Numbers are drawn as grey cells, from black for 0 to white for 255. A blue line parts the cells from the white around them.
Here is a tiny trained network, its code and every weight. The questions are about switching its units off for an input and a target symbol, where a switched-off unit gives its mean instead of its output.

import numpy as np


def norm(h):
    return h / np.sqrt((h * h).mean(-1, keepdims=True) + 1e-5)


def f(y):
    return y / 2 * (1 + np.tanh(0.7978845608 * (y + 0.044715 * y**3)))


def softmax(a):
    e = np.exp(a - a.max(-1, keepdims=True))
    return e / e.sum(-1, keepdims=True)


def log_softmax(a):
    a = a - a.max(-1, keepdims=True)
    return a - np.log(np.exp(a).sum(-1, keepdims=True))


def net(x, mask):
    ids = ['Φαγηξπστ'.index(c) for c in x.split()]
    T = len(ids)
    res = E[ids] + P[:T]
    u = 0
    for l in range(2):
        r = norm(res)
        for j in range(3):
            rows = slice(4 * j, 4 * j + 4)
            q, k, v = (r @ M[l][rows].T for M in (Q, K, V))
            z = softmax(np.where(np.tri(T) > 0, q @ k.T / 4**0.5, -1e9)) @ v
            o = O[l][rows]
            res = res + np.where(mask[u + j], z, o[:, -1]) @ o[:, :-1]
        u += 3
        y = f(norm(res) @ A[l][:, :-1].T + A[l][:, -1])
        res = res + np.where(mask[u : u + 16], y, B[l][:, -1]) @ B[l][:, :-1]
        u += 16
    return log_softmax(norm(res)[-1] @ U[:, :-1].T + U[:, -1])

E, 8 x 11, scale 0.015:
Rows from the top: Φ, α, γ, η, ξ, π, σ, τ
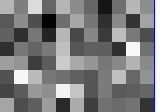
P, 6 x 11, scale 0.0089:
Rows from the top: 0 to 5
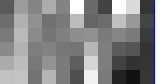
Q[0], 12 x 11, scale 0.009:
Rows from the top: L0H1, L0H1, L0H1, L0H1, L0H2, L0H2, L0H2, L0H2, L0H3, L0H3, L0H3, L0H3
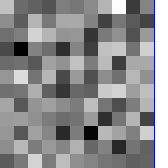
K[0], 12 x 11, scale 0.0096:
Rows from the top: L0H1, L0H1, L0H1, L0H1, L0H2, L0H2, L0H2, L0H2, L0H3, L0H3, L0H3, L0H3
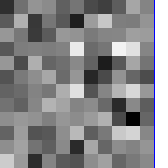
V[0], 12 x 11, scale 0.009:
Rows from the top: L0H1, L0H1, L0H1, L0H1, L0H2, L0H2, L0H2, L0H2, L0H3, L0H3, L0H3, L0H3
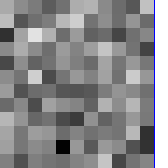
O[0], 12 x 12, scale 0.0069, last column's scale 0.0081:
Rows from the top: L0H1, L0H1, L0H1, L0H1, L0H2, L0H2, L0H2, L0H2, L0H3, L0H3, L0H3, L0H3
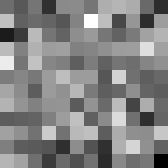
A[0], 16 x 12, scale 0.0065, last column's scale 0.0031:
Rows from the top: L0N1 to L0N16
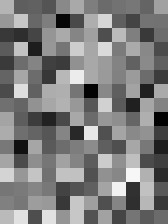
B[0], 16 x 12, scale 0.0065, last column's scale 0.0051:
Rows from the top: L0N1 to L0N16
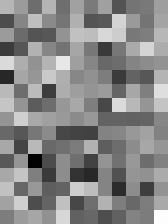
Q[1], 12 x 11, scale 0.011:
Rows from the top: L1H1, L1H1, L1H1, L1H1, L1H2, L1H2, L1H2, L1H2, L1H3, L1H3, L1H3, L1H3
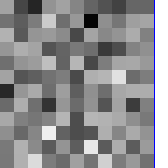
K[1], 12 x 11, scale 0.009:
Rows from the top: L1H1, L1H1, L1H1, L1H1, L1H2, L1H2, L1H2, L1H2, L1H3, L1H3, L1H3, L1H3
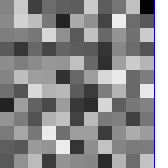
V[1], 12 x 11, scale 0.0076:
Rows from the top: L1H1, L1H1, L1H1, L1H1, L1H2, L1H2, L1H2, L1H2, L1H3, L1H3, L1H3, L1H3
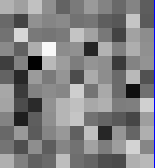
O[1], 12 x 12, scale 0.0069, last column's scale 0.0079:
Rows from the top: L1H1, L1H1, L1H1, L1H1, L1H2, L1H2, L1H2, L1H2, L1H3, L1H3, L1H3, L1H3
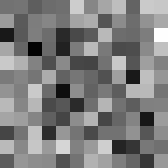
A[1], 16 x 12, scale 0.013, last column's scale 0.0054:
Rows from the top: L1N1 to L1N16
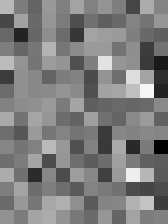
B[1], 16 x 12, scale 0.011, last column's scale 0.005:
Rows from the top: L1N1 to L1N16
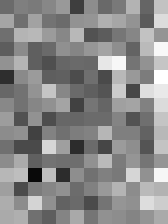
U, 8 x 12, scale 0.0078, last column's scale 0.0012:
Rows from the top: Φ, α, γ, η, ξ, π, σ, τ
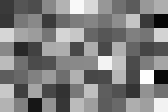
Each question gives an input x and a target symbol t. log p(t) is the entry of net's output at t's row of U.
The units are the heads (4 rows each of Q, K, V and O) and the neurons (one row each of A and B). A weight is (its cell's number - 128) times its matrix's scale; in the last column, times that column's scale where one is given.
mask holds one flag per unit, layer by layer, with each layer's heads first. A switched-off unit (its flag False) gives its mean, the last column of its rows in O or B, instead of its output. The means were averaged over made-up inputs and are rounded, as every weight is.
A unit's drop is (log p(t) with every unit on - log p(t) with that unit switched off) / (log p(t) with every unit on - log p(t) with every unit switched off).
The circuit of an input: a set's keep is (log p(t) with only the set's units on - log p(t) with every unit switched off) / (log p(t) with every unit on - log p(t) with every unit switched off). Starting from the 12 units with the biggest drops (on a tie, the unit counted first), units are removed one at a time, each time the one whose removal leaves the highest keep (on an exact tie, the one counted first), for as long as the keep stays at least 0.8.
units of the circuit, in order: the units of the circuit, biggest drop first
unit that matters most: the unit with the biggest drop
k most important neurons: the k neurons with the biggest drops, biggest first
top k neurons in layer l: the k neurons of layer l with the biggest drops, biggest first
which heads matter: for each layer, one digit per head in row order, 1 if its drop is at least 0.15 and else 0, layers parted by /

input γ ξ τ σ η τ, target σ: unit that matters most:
L0H3
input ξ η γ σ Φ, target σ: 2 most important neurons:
L0N16; L1N9
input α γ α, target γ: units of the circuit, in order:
L1H3; L1H1
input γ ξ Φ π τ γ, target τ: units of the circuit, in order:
L0H3; L1N13
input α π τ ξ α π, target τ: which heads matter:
101 / 100
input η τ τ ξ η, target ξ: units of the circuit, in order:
L0H1; L1N5
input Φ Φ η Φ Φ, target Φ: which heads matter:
010 / 000
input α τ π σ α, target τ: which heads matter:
001 / 111
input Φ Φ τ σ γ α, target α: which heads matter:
001 / 000
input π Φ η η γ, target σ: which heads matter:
010 / 010
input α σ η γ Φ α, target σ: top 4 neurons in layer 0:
L0N9; L0N5; L0N12; L0N16
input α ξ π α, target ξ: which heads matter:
101 / 010
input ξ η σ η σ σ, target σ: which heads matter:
110 / 000
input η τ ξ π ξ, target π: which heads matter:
000 / 000
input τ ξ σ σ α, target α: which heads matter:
011 / 000
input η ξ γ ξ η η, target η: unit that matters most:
L1N11
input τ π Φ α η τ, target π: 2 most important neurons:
L0N2; L0N14
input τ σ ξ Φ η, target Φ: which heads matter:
001 / 000
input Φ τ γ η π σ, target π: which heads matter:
100 / 000
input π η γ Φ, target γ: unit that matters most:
L0H1
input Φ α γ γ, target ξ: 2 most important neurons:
L0N3; L1N5
